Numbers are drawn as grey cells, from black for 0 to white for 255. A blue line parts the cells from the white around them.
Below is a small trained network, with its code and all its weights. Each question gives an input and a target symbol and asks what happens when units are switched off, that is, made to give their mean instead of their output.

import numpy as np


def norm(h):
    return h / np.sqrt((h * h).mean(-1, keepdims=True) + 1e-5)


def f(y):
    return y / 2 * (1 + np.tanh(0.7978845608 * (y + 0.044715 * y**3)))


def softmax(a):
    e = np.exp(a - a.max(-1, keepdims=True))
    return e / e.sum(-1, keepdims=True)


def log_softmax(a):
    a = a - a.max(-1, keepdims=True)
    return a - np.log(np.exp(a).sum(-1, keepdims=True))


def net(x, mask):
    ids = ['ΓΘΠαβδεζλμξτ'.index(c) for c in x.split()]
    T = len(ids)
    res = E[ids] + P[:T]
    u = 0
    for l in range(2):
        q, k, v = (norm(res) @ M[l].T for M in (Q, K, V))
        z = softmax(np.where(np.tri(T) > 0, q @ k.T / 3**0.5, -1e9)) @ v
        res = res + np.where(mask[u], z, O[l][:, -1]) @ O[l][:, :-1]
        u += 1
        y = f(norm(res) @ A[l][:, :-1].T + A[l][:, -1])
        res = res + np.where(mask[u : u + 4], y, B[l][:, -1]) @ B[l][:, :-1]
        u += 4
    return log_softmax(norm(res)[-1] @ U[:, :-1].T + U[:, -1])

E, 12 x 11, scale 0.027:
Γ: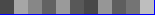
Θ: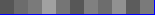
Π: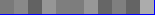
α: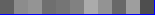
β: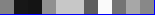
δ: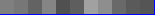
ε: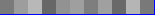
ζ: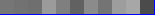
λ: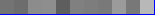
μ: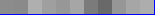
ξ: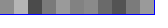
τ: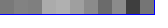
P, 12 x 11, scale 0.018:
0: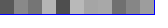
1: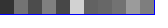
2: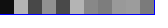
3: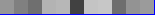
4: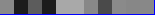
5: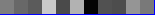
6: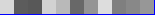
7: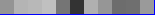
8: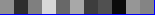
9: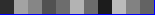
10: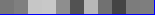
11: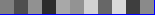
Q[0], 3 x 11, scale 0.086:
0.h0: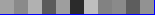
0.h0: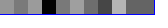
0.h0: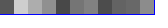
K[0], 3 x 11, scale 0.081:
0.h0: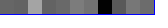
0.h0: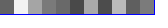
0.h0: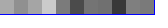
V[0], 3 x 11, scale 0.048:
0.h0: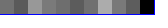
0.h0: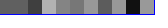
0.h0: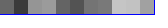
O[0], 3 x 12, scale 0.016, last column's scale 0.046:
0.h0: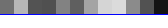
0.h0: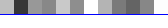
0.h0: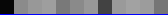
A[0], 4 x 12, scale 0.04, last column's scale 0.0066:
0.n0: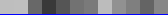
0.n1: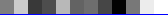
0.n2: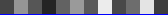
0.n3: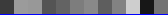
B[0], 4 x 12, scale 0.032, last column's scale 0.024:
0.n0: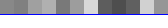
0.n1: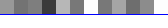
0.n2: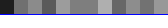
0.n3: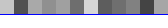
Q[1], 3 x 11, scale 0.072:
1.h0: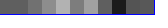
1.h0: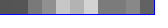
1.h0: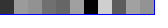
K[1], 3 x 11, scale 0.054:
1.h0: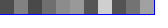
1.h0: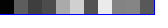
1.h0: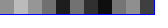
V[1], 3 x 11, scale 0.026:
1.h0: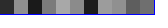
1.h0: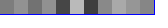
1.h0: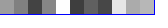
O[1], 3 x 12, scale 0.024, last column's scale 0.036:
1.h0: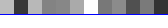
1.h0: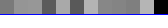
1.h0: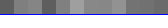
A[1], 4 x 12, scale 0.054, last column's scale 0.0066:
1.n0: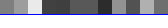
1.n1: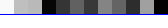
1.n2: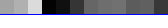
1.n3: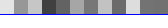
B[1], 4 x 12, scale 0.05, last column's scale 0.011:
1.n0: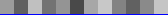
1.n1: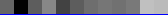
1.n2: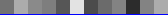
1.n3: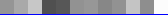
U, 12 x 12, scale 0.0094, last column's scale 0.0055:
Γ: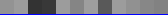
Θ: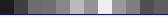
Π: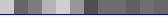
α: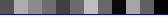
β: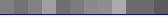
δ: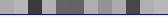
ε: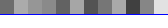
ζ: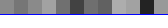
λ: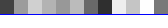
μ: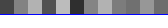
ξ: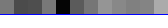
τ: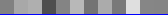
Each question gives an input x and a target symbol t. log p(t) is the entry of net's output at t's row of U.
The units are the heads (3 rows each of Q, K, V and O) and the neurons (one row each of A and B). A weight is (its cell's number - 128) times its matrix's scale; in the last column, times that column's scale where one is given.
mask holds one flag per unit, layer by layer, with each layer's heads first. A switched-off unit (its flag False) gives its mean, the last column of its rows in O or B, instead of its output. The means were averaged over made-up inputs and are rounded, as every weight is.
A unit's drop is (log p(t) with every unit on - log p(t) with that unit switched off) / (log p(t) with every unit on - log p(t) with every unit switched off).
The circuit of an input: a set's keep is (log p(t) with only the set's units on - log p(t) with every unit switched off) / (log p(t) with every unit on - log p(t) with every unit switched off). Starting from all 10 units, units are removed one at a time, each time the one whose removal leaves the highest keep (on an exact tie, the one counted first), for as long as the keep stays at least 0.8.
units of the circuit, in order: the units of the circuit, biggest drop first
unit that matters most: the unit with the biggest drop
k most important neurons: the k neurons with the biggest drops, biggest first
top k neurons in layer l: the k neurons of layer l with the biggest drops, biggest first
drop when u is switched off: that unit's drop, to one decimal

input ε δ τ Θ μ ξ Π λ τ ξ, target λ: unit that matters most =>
0.h0
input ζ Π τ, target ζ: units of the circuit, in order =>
[0.n3, 0.h0, 1.h0]
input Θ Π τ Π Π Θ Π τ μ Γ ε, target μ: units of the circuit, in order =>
[0.h0, 1.n0]
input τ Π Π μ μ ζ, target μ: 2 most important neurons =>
[1.n0, 0.n1]
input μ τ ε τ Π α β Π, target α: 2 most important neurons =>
[0.n0, 0.n2]
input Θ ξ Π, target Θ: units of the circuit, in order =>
[0.h0, 1.h0]
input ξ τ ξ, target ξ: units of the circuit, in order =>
[0.h0, 1.n1]
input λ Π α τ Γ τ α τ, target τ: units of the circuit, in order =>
[0.h0, 1.n3, 1.h0]
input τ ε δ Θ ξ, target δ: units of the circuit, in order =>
[0.n0, 0.h0, 1.h0]
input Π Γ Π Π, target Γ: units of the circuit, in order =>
[0.n1, 0.h0, 1.h0]
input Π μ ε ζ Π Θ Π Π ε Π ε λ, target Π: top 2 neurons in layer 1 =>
[1.n3, 1.n1]
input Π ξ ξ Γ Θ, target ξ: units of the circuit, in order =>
[1.n1, 0.h0]
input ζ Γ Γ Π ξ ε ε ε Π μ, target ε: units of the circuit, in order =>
[1.n2, 0.h0]
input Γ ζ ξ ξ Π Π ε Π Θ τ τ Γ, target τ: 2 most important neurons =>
[1.n3, 0.n1]
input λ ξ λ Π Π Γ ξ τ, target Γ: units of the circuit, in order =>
[0.h0, 0.n1, 1.h0]
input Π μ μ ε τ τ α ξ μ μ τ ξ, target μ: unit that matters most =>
0.h0
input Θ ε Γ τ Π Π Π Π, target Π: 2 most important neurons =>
[1.n3, 1.n1]
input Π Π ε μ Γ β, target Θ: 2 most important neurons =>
[0.n2, 1.n3]
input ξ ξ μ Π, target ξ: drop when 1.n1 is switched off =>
1.1
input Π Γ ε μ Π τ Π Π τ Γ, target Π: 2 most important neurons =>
[1.n3, 1.n1]
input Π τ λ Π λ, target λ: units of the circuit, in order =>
[0.h0]
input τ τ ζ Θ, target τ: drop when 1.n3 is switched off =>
0.9
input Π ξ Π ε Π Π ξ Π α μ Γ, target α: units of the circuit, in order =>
[0.h0, 0.n0, 0.n3, 1.h0]
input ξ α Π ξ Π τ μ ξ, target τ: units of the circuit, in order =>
[0.h0, 1.n3, 1.h0]
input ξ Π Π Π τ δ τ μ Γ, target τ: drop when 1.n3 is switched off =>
0.7
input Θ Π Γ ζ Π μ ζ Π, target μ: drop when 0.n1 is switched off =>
0.1
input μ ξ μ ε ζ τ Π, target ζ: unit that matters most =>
0.n3
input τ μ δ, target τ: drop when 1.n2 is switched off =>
0.0
